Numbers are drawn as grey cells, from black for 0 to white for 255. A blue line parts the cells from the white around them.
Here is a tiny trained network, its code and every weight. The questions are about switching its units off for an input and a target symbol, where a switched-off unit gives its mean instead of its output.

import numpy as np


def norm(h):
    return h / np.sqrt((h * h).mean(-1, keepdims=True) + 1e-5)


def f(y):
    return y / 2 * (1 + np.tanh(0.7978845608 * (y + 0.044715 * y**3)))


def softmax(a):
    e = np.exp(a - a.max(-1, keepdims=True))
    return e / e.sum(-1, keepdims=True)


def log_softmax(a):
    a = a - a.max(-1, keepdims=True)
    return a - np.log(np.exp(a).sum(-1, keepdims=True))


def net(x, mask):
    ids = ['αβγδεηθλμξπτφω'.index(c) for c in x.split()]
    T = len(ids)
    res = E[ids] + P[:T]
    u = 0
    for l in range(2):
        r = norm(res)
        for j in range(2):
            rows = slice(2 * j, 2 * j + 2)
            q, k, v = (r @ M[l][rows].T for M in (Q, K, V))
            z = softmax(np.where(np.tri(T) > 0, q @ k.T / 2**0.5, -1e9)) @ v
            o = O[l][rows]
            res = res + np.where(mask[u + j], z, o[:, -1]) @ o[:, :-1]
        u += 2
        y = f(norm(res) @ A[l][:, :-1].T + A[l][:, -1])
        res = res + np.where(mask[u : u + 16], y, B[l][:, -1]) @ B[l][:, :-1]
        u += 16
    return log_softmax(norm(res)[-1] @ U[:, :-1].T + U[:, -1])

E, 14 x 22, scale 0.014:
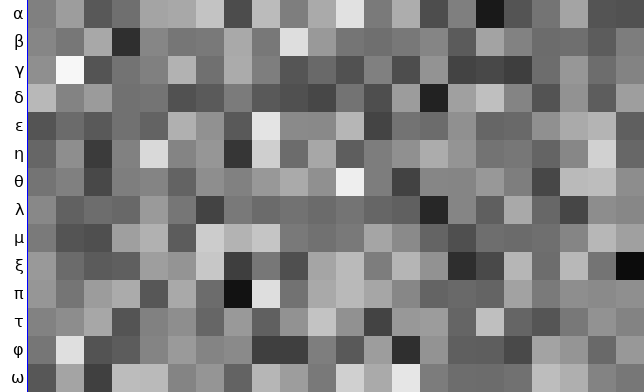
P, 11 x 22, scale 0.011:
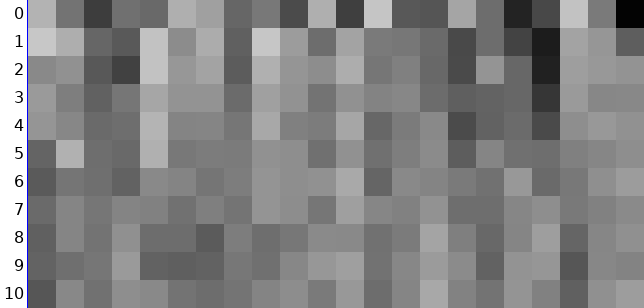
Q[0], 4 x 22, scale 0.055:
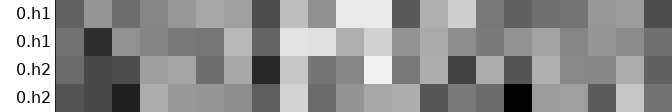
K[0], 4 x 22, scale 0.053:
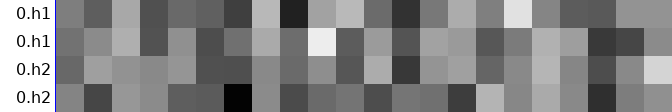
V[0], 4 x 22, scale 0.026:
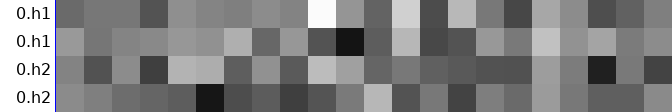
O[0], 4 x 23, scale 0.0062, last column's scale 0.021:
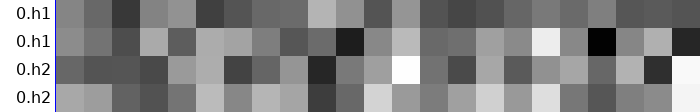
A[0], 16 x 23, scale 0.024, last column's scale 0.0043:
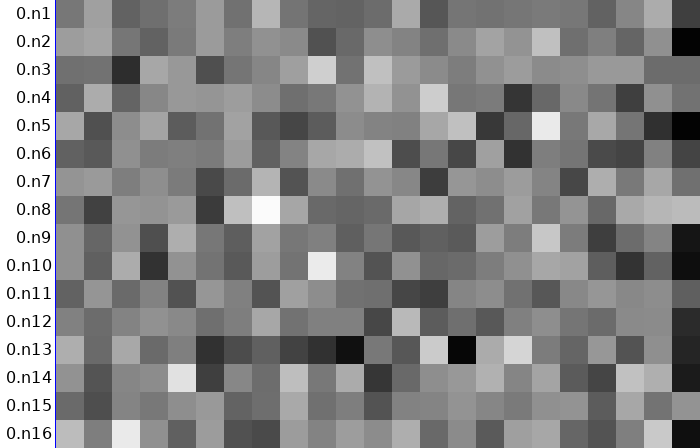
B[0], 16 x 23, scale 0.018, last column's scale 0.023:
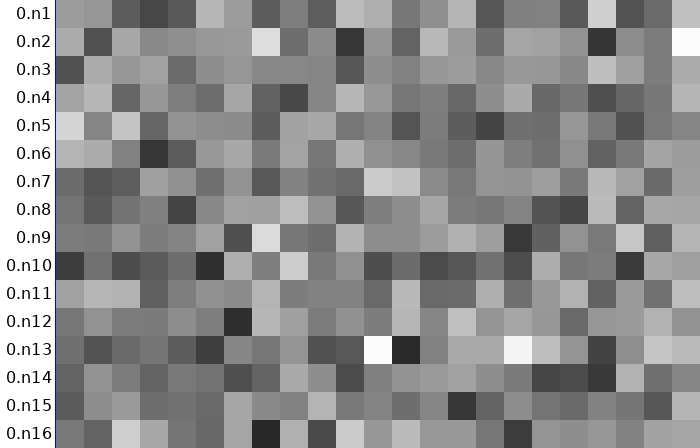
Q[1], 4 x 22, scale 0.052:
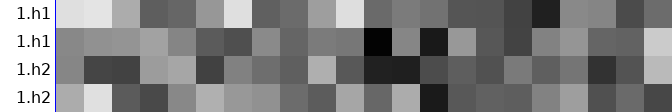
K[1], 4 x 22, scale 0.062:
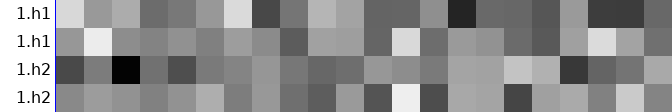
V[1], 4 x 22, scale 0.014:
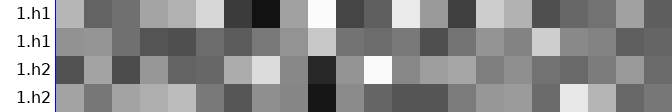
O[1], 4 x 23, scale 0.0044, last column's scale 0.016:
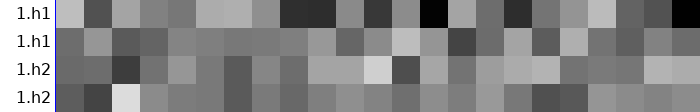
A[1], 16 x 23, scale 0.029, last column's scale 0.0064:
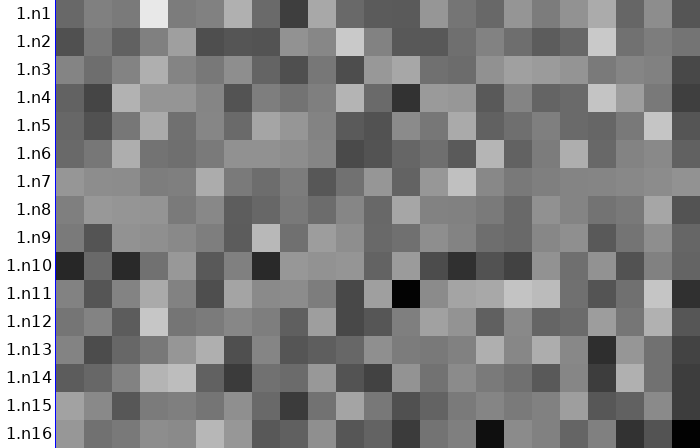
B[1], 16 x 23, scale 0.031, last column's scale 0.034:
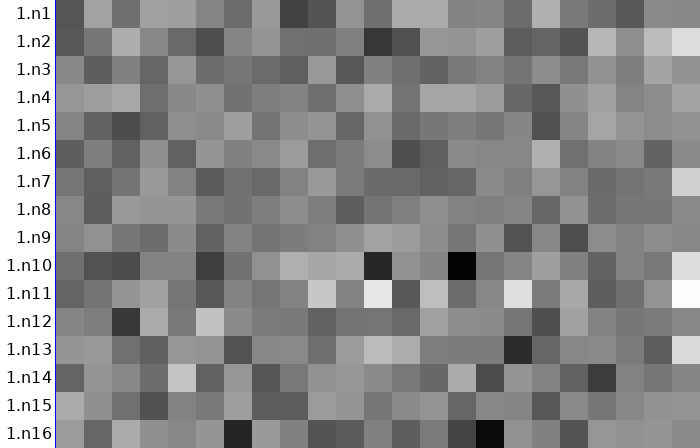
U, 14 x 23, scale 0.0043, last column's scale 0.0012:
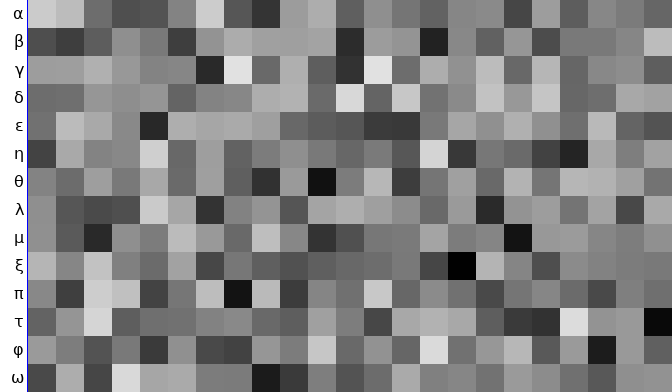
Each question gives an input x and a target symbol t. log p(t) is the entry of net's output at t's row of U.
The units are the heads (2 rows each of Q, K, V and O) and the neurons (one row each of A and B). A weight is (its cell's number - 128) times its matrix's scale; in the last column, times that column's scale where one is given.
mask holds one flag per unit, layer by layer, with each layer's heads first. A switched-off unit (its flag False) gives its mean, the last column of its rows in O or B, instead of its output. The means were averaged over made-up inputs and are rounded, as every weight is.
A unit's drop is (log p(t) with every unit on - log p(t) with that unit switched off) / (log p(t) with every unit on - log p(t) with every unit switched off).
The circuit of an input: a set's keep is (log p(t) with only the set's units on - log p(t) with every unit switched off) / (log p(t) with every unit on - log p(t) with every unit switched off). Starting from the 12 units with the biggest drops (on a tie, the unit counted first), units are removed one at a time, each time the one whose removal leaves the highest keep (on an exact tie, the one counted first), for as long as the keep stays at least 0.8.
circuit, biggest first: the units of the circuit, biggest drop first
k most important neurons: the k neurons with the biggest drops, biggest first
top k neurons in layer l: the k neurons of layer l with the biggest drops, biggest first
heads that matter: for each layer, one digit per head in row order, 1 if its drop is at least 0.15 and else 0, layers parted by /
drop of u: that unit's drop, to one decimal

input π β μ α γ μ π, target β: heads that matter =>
10 / 00
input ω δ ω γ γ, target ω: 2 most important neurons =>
[1.n1 0.n13]
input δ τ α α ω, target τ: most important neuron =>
[0.n2]
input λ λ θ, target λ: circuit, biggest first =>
[0.h2 1.n13]
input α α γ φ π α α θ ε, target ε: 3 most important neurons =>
[0.n11 1.n6 1.n11]
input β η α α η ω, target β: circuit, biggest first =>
[0.h1 0.n2 1.n10]
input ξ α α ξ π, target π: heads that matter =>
01 / 00
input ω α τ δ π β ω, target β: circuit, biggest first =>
[0.h1 0.n10 1.n10]
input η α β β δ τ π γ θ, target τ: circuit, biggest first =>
[0.h1 0.n2 1.n2]
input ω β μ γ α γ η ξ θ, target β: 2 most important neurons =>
[0.n2 0.n10]
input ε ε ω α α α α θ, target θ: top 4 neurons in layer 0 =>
[0.n7 0.n13 0.n2 0.n11]
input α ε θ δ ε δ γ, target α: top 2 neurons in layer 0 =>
[0.n11 0.n4]
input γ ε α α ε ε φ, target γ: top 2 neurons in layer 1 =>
[1.n11 1.n10]
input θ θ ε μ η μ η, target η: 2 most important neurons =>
[1.n14 0.n14]
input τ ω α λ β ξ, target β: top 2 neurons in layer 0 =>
[0.n2 0.n13]
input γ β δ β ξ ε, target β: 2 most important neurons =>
[0.n10 0.n2]
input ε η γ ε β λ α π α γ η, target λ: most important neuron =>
[1.n11]
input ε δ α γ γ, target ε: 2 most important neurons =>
[0.n11 1.n6]
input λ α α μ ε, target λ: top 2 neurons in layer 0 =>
[0.n13 0.n9]
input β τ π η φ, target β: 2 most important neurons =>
[0.n2 1.n10]
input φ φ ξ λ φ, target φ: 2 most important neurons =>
[0.n1 0.n12]
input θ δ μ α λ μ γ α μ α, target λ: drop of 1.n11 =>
0.1
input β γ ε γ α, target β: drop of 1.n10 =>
0.3
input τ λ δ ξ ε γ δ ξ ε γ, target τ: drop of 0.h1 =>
1.4
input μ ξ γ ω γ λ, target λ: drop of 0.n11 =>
0.0
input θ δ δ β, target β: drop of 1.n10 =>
0.4
